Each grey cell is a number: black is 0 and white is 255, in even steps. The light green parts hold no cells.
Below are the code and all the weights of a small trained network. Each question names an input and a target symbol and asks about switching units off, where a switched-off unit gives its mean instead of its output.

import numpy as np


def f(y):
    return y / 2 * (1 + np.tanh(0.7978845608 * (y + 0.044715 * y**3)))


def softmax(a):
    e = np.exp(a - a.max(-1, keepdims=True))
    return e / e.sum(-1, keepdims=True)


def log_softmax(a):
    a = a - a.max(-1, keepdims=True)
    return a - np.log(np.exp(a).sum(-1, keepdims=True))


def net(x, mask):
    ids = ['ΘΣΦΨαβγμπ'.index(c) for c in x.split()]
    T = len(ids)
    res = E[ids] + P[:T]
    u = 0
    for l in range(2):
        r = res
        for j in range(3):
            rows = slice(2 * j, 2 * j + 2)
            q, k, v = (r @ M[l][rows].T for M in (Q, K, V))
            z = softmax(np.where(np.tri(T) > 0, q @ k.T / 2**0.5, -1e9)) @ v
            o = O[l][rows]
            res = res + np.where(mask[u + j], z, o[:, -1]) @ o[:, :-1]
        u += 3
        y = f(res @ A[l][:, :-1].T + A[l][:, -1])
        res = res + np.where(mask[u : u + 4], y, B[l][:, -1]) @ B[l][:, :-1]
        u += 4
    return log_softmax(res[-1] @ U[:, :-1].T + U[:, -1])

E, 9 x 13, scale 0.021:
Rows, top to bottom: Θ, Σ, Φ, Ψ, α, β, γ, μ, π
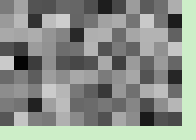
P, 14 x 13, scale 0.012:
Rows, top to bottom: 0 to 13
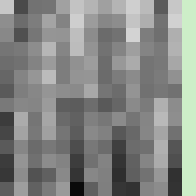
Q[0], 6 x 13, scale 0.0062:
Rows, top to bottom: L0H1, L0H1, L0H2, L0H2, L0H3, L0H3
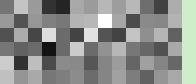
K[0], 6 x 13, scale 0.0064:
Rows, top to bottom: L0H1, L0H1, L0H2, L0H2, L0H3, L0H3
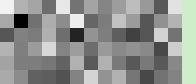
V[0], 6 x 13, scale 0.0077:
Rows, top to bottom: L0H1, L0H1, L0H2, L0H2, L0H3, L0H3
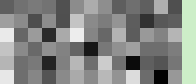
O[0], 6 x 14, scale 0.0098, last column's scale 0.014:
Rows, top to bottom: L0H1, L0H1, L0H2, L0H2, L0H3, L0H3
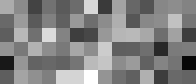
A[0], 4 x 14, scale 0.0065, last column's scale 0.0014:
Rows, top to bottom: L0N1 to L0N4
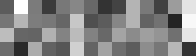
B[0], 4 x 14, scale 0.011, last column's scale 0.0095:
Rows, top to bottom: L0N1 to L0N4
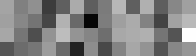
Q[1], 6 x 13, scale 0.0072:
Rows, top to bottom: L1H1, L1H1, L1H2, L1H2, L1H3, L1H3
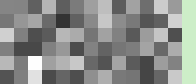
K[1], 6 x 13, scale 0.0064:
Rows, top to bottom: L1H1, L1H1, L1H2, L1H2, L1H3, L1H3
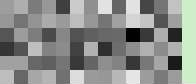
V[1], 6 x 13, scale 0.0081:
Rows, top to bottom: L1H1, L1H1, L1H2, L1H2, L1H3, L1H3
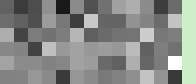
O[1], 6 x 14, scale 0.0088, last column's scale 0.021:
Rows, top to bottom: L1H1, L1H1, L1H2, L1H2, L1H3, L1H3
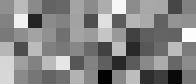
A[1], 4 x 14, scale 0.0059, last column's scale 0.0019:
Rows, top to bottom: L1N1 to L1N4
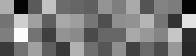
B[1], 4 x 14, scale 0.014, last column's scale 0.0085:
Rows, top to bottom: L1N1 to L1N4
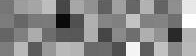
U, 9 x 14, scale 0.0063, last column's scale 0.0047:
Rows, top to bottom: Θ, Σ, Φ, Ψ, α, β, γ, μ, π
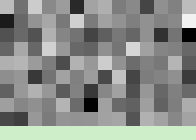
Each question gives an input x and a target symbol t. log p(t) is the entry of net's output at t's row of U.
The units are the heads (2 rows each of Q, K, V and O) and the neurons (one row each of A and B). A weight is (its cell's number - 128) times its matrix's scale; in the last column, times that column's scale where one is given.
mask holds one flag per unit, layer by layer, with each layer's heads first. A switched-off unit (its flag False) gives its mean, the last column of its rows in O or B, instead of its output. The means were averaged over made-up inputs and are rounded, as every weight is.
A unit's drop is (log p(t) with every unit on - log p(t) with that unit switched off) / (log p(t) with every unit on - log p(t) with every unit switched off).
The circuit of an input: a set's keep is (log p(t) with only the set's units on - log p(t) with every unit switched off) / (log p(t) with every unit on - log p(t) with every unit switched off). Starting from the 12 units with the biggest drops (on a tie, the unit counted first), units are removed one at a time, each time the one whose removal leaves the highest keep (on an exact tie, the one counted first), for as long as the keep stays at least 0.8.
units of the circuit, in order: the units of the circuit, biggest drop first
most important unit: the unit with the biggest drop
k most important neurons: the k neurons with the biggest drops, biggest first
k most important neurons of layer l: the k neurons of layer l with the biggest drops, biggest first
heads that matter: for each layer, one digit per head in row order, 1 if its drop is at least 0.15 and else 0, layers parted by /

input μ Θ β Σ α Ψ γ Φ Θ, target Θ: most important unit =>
L0H1
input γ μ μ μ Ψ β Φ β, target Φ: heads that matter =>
000 / 100
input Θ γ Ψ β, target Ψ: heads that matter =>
000 / 100
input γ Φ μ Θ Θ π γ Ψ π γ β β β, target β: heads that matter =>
110 / 100
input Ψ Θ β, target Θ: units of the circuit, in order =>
L0N1, L1H1, L1H3
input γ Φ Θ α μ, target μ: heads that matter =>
000 / 101
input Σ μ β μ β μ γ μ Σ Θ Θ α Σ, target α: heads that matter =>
010 / 101
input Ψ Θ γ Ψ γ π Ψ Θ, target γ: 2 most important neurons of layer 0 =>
L0N1, L0N4
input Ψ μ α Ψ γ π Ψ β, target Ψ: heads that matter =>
000 / 110
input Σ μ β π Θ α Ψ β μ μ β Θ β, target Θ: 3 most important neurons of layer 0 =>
L0N3, L0N2, L0N1
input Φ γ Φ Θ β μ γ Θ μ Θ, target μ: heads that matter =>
001 / 100
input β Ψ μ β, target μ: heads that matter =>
000 / 011
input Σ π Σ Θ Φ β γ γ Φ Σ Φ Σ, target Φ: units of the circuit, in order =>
L0N3, L1H1, L1H3
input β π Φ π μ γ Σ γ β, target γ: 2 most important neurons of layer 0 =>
L0N2, L0N1
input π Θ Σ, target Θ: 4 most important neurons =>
L0N3, L0N1, L1N2, L1N1
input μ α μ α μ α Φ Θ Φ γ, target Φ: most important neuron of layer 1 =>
L1N1
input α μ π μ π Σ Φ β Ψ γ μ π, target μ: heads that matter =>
001 / 101
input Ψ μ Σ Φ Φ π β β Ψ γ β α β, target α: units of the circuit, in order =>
L1H1, L0H2, L0N4
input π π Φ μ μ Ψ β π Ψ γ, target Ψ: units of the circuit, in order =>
L0N3, L1H2
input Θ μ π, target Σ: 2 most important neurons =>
L0N1, L1N4
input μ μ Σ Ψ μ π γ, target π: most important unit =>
L0N3
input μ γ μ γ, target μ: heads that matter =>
000 / 011
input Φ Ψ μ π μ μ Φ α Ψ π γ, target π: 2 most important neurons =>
L0N3, L0N2
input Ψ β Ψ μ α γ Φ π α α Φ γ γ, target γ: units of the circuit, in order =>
L0H3, L1H3
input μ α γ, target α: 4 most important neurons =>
L0N3, L0N4, L1N2, L0N2
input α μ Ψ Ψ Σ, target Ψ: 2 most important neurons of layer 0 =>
L0N3, L0N2
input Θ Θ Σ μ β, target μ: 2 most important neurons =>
L0N2, L0N3
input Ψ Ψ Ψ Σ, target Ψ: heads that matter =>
000 / 100
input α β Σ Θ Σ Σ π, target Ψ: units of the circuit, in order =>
L1N4, L1H3, L0N2, L0N3
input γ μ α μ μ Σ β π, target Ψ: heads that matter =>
000 / 001
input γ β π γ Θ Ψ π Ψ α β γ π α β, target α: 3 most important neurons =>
L0N4, L0N2, L1N2
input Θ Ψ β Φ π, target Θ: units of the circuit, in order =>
L1H1, L0H1
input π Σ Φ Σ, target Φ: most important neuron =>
L0N3
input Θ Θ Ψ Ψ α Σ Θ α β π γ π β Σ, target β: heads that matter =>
110 / 000
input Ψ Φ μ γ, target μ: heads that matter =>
000 / 111
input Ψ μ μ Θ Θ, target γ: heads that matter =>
000 / 101
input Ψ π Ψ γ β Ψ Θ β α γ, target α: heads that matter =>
010 / 100
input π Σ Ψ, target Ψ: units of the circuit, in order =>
L1H1, L0N4
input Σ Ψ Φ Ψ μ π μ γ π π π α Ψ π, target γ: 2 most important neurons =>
L1N3, L0N4
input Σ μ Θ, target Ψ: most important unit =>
L1N4
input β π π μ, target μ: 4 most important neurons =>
L1N2, L1N1, L1N3, L0N1
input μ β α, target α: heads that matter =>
000 / 110
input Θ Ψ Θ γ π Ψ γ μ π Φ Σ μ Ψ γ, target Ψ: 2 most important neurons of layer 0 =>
L0N3, L0N4
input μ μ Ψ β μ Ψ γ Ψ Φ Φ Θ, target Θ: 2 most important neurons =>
L1N2, L0N1
